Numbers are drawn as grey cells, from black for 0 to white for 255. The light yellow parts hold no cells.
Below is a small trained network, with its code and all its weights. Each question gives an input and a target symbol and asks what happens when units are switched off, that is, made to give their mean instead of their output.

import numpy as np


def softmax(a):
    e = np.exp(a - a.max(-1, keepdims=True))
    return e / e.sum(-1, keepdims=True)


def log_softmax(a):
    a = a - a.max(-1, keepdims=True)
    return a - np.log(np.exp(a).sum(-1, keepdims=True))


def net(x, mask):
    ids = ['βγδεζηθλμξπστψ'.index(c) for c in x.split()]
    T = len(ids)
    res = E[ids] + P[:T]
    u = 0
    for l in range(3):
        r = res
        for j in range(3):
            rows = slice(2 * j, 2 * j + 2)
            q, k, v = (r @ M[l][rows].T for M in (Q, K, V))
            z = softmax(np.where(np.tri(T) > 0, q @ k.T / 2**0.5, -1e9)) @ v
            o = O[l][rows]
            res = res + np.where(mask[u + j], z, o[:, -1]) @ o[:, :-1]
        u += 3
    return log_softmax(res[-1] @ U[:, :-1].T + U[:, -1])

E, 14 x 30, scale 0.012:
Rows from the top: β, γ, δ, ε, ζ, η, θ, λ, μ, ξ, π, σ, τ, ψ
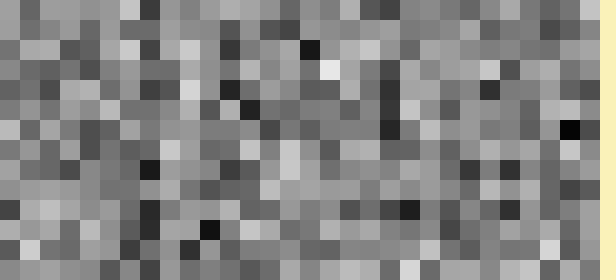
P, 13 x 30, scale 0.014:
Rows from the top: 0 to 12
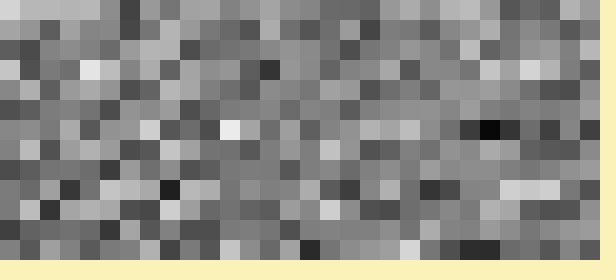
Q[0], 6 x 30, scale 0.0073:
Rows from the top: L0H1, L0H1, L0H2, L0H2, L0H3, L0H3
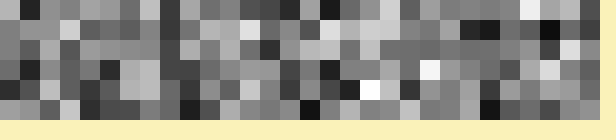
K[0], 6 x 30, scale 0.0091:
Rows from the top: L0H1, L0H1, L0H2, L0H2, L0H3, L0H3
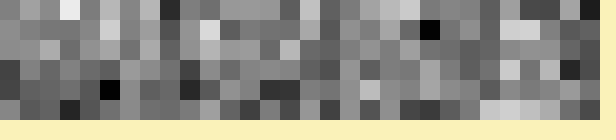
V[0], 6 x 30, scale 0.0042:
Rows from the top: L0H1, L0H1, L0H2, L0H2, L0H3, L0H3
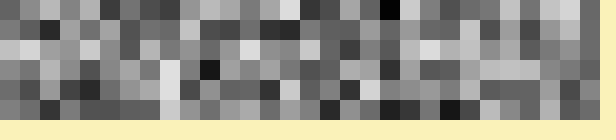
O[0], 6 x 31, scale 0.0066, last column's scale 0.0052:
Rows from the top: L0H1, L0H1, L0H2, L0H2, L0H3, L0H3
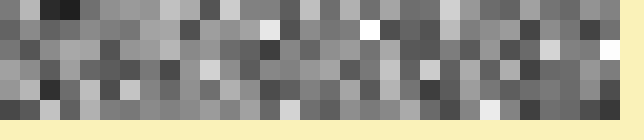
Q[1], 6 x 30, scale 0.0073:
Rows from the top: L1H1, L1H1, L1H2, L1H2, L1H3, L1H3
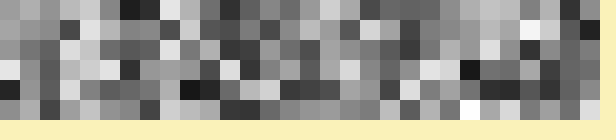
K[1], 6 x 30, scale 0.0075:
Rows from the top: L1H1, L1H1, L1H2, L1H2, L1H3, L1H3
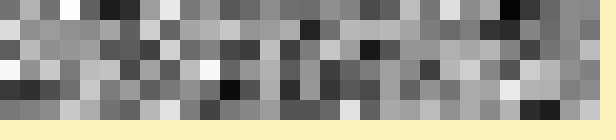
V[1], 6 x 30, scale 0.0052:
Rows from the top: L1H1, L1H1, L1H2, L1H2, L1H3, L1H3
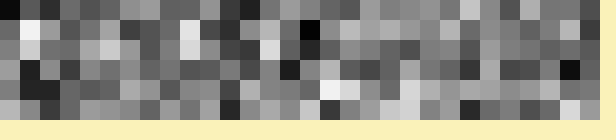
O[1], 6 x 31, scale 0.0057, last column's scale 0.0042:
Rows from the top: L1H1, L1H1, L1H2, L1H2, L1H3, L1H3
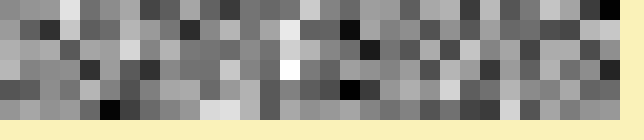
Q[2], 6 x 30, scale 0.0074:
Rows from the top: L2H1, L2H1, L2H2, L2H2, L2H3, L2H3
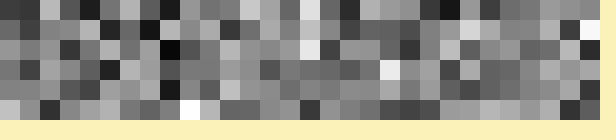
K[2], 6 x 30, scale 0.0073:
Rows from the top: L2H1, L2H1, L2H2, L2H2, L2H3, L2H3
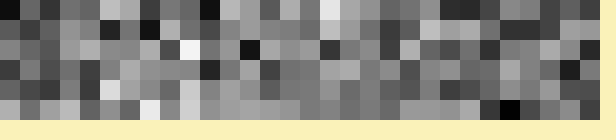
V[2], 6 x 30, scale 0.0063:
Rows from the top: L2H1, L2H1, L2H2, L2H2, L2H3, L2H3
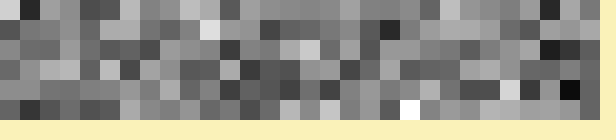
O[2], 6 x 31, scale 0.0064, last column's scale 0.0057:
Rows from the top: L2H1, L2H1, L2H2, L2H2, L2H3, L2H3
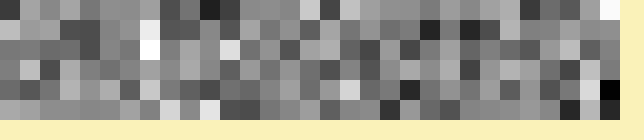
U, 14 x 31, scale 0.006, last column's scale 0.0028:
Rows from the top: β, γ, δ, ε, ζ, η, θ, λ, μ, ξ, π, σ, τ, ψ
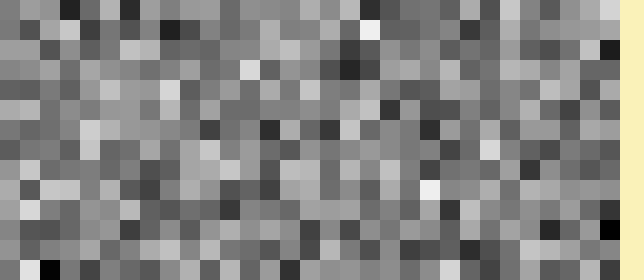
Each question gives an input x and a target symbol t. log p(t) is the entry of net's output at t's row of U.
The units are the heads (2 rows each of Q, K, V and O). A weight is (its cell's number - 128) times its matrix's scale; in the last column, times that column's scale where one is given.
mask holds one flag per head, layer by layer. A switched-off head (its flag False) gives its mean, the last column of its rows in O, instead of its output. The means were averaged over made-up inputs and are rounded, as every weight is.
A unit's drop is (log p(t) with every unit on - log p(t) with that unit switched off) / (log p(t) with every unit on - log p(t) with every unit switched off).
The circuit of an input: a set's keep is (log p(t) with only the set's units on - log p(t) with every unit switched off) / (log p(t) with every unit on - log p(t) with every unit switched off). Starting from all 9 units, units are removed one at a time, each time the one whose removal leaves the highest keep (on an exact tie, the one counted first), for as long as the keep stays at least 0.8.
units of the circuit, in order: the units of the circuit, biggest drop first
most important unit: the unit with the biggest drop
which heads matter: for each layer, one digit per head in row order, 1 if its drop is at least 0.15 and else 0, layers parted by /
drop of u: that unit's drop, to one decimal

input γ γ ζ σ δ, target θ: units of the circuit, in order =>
(L0H2 L2H1)
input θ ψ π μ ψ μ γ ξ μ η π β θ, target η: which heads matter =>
100 / 000 / 011
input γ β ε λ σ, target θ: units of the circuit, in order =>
(L0H2 L2H1)
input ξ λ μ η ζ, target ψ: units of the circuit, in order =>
(L0H3 L2H2)
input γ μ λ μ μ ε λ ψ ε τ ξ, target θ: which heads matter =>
010 / 000 / 000
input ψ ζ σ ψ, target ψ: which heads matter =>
101 / 000 / 000
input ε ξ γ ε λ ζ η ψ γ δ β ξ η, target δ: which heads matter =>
000 / 110 / 000
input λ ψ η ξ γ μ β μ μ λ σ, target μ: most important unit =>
L0H2
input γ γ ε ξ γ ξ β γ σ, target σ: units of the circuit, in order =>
(L2H1 L1H1 L0H2)
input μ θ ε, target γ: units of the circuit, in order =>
(L1H2 L2H1)
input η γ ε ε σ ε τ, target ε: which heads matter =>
000 / 001 / 000
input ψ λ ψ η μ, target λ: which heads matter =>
001 / 010 / 000
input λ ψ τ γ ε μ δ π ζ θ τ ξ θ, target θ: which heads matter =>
001 / 001 / 001
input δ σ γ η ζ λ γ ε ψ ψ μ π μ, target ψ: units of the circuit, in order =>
(L0H1 L0H3)
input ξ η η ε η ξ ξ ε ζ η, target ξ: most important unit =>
L2H1
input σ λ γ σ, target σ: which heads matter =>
000 / 100 / 000
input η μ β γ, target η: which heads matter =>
100 / 000 / 010
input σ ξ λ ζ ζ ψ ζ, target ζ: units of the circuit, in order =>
(L0H1 L2H2 L1H2)
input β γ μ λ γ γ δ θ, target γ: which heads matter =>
001 / 000 / 100
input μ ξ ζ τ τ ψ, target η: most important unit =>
L2H3
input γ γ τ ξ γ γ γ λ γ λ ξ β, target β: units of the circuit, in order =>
(L1H1 L0H2 L2H3)
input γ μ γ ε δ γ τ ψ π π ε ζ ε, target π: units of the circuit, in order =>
(L1H3 L1H1)
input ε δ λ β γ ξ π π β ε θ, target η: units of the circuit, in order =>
(L2H3 L2H2 L1H1)
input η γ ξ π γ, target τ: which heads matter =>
010 / 000 / 100
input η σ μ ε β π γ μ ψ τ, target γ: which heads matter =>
100 / 010 / 000
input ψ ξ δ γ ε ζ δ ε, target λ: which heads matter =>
001 / 010 / 000
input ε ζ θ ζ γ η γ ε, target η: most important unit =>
L2H3
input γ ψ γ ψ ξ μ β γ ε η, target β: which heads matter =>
000 / 100 / 000
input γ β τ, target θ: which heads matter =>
001 / 000 / 001
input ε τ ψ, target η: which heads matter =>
000 / 000 / 001
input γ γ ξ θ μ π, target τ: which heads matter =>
000 / 000 / 100
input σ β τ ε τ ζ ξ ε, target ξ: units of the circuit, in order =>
(L0H2 L2H1 L0H3)
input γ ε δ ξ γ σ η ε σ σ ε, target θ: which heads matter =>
010 / 000 / 000
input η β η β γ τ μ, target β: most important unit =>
L1H1
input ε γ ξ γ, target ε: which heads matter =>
000 / 001 / 001
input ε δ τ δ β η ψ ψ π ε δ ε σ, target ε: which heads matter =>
000 / 001 / 000
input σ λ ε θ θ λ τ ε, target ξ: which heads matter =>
011 / 000 / 100
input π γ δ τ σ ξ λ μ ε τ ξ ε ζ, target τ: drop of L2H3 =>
0.1
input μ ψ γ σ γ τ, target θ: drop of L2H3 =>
0.4
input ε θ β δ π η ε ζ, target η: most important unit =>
L2H3
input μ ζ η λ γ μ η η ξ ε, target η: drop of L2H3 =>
0.3
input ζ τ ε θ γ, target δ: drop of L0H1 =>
0.1
